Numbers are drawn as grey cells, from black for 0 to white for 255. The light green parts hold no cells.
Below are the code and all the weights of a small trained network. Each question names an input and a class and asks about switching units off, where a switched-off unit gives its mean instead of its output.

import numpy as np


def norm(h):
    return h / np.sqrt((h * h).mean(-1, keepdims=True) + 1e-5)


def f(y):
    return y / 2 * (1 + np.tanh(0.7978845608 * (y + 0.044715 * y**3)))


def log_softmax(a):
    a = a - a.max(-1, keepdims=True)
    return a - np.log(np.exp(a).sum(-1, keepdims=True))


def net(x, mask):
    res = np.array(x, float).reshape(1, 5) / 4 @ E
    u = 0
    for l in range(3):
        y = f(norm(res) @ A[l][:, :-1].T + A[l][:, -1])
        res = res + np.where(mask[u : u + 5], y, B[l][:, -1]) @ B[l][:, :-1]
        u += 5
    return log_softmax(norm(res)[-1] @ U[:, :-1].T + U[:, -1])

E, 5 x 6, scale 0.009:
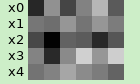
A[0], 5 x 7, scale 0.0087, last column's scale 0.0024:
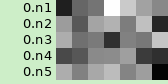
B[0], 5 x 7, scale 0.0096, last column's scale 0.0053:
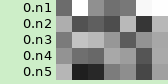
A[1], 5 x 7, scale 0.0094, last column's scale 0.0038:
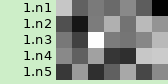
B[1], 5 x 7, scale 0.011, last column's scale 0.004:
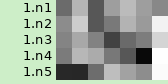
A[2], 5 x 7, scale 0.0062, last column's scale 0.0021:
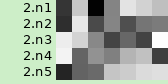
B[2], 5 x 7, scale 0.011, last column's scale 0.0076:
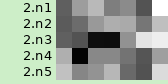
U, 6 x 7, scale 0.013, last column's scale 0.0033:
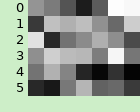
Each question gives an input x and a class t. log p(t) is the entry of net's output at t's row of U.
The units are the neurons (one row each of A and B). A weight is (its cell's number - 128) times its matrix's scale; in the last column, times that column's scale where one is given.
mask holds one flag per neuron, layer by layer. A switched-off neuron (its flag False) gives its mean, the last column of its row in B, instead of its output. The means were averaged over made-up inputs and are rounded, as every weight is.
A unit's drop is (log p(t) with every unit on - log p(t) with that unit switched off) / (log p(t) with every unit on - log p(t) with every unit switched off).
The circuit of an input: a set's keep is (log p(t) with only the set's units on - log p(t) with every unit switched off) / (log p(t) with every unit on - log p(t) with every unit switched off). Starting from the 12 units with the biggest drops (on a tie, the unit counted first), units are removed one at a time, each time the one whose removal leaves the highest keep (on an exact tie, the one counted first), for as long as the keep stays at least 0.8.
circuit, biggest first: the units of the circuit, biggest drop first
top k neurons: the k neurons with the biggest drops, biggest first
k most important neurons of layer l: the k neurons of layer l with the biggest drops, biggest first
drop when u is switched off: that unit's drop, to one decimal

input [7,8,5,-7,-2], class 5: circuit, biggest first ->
[1.n5]
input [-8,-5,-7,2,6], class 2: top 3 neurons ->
[0.n5 2.n4 0.n1]
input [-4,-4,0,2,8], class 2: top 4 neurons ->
[0.n5 0.n2 0.n1 1.n4]
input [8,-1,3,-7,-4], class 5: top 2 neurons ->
[1.n5 0.n1]
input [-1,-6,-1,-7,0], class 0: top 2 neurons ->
[2.n3 2.n1]
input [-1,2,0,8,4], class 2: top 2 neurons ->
[0.n2 2.n4]
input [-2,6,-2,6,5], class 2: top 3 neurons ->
[0.n5 0.n2 2.n4]
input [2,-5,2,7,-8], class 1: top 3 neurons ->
[2.n1 2.n3 1.n4]
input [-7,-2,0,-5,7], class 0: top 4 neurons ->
[2.n3 2.n1 2.n5 1.n5]
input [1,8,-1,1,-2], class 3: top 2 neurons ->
[0.n1 1.n5]
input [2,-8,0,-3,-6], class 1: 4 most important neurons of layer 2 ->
[2.n3 2.n4 2.n1 2.n5]
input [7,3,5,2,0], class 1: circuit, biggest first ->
[0.n1 2.n3]
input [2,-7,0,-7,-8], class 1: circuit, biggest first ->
[1.n5 2.n3]
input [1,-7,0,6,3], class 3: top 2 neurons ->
[0.n1 1.n5]
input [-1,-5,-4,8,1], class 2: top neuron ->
[0.n2]
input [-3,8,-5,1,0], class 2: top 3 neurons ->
[0.n5 1.n4 2.n4]
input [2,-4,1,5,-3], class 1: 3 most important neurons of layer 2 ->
[2.n1 2.n3 2.n2]
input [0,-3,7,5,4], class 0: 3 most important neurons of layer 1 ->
[1.n5 1.n2 1.n4]
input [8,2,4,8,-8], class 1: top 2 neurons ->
[2.n1 2.n3]
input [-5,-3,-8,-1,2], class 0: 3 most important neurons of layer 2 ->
[2.n3 2.n5 2.n2]
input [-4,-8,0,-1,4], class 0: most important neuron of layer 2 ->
[2.n3]
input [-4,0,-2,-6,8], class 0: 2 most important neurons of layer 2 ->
[2.n3 2.n1]
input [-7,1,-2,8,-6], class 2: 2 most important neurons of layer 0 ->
[0.n5 0.n2]
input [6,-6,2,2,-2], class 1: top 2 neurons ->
[0.n1 2.n1]
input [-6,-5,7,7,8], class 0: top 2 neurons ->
[1.n2 2.n3]
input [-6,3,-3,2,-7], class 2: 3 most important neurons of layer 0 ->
[0.n5 0.n1 0.n2]
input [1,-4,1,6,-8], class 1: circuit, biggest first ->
[2.n3]
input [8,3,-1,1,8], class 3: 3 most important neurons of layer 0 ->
[0.n1 0.n2 0.n5]
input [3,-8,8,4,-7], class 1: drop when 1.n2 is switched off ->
0.6
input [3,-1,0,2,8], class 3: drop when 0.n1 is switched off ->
0.6
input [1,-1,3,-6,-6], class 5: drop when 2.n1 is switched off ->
0.1
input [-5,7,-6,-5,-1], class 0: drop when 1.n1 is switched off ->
0.0
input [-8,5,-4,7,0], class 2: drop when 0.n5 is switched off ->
0.2
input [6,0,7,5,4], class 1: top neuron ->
[1.n2]
